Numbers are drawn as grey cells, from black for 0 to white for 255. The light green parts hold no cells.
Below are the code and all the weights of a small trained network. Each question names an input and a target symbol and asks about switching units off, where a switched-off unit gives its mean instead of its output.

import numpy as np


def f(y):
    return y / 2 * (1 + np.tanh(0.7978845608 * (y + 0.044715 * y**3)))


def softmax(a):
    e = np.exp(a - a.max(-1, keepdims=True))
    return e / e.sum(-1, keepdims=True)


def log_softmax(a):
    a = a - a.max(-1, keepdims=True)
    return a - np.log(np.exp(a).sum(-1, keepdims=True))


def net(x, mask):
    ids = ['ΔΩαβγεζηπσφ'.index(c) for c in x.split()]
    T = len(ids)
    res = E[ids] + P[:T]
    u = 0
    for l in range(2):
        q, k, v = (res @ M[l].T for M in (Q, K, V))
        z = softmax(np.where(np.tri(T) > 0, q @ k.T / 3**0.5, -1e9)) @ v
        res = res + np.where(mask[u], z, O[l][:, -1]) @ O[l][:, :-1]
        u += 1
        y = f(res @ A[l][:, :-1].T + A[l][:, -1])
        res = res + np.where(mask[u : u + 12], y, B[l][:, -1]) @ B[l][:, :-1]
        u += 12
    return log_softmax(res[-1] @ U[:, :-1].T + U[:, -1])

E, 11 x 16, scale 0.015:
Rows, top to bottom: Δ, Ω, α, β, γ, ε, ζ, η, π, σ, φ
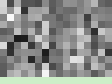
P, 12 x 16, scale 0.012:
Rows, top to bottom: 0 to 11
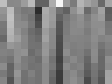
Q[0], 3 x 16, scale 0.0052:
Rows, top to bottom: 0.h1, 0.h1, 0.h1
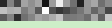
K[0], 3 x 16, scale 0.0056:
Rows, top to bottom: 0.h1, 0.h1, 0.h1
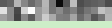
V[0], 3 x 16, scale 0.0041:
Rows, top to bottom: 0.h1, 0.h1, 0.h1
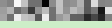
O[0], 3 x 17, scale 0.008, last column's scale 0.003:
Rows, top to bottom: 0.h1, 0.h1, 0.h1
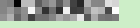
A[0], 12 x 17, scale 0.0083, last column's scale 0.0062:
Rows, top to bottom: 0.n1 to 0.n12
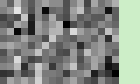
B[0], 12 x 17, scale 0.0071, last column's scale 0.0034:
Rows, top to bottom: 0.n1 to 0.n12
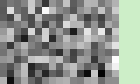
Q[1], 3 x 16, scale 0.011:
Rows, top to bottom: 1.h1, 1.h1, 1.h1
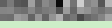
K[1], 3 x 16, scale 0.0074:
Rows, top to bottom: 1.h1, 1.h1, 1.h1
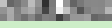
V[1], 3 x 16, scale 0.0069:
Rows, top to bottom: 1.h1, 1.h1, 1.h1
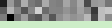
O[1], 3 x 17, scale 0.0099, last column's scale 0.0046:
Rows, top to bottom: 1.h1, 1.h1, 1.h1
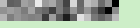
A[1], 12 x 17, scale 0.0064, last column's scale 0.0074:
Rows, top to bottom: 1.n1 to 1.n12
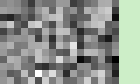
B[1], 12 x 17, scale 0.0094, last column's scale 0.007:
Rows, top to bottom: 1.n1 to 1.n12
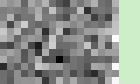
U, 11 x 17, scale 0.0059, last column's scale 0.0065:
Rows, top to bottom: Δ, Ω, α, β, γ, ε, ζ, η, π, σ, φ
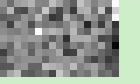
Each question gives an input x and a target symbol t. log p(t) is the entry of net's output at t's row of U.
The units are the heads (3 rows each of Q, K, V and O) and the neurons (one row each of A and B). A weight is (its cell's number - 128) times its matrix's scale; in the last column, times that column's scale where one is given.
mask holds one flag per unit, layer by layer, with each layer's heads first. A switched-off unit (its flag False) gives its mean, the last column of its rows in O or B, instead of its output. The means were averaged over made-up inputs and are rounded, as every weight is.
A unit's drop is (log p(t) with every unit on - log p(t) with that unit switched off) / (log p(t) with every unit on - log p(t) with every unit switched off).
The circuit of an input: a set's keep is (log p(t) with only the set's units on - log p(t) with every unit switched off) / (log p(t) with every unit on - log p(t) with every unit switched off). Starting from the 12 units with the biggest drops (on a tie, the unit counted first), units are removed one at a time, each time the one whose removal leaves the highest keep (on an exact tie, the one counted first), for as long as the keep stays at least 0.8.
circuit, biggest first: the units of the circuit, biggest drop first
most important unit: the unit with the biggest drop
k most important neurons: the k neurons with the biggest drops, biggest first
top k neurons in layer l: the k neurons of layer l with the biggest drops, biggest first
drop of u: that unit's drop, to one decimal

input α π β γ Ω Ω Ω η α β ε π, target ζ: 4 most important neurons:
1.n5, 1.n7, 1.n9, 0.n7
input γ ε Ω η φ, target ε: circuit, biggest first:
1.h1
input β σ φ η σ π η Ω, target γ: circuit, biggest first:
1.h1, 0.h1
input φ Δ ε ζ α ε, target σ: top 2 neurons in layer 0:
0.n7, 0.n12
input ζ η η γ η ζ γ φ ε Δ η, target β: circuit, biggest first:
0.h1, 0.n11
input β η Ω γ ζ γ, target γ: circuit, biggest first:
1.h1, 0.h1, 0.n7
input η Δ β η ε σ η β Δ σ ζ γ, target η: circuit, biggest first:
1.h1, 0.h1, 1.n10, 1.n6
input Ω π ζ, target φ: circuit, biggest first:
1.h1, 1.n5, 0.n7
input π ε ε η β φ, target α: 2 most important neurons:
1.n6, 1.n5
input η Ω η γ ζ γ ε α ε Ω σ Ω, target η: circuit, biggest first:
1.h1, 0.h1, 1.n10
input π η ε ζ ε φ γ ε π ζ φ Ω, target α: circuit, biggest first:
0.h1, 1.n6, 1.n5
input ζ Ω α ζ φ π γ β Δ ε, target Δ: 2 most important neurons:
0.n5, 1.n4
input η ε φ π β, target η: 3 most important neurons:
1.n10, 1.n6, 0.n6
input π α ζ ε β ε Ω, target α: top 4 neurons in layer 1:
1.n6, 1.n5, 1.n7, 1.n2
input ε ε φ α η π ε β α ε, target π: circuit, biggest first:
1.h1, 1.n6, 0.h1
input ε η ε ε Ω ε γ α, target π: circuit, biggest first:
1.h1, 1.n6
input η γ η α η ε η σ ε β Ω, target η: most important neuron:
1.n10
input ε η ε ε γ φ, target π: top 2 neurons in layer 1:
1.n6, 1.n5
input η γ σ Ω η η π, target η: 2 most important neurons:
1.n10, 0.n3
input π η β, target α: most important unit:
0.h1
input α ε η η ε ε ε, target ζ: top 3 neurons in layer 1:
1.n5, 1.n7, 1.n9
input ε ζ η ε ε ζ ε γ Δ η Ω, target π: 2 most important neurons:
0.n10, 1.n6
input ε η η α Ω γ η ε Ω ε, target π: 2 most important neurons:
1.n6, 0.n11
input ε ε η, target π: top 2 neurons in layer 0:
0.n11, 0.n4
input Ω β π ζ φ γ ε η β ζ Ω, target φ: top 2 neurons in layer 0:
0.n7, 0.n10
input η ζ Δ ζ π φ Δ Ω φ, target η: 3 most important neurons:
1.n10, 1.n6, 0.n6
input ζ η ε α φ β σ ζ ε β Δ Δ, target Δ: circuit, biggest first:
1.h1
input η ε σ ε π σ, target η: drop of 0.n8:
0.0
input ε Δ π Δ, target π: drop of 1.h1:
0.8
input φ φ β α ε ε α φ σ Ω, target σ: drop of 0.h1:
0.5
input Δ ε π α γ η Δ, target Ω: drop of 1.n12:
0.3
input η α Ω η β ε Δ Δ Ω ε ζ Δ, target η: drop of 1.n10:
0.5
